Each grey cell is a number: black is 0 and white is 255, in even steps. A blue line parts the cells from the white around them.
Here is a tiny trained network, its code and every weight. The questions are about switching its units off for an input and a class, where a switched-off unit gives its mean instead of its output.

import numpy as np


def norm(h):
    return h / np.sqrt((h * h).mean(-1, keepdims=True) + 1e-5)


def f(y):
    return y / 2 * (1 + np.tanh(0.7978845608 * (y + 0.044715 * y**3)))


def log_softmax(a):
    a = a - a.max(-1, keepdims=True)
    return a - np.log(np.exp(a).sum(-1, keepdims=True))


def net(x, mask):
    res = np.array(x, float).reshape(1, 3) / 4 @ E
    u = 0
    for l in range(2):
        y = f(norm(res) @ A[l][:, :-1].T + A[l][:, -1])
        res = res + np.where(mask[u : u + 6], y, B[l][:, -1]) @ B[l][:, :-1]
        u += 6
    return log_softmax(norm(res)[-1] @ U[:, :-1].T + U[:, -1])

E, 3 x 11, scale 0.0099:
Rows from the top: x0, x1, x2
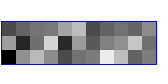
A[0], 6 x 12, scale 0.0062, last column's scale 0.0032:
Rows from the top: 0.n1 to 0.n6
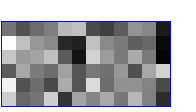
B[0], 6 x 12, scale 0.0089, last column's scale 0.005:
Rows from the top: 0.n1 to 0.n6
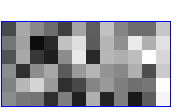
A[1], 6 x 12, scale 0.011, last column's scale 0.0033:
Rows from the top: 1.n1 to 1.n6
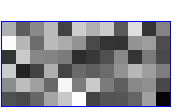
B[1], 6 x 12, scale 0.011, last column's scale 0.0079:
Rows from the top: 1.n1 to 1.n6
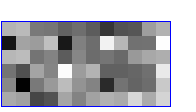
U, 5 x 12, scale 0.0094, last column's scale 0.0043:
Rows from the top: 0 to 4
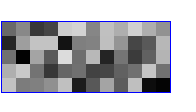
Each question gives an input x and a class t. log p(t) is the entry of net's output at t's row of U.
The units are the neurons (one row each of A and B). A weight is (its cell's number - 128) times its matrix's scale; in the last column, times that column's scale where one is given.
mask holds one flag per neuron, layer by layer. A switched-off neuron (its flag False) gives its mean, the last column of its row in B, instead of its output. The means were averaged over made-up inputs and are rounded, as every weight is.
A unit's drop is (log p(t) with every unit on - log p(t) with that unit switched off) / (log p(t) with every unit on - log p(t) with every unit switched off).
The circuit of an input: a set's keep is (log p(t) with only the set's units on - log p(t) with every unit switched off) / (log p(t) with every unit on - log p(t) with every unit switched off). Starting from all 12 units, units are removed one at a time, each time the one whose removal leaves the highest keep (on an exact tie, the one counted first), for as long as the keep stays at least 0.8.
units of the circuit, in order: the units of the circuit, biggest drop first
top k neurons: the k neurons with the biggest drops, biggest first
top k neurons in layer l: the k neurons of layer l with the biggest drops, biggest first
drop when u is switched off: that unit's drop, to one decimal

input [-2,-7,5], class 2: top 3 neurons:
1.n2, 0.n5, 1.n5
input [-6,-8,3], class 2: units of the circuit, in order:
1.n5
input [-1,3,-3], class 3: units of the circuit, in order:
0.n6, 0.n4
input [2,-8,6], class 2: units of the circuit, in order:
1.n2, 1.n5
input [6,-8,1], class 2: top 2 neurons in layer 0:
0.n3, 0.n2
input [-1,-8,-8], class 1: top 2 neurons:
1.n2, 0.n6
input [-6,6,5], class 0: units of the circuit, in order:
0.n3, 1.n2
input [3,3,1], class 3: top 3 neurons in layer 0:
0.n4, 0.n2, 0.n6
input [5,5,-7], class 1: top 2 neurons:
1.n2, 0.n3
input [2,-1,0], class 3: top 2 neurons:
1.n1, 0.n4
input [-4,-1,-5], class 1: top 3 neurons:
0.n5, 1.n2, 1.n6
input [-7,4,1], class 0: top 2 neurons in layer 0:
0.n2, 0.n3
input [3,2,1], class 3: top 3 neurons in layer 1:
1.n3, 1.n4, 1.n2
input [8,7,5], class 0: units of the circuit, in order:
1.n6
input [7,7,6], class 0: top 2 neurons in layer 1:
1.n6, 1.n2
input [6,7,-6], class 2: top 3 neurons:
1.n4, 0.n2, 0.n3
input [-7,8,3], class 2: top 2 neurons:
1.n4, 0.n6
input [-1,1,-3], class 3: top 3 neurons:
0.n5, 0.n6, 1.n3
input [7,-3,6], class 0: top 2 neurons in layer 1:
1.n2, 1.n6
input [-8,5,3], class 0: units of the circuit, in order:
0.n3
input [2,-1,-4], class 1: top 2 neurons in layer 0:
0.n6, 0.n4
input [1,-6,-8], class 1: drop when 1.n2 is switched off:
0.9
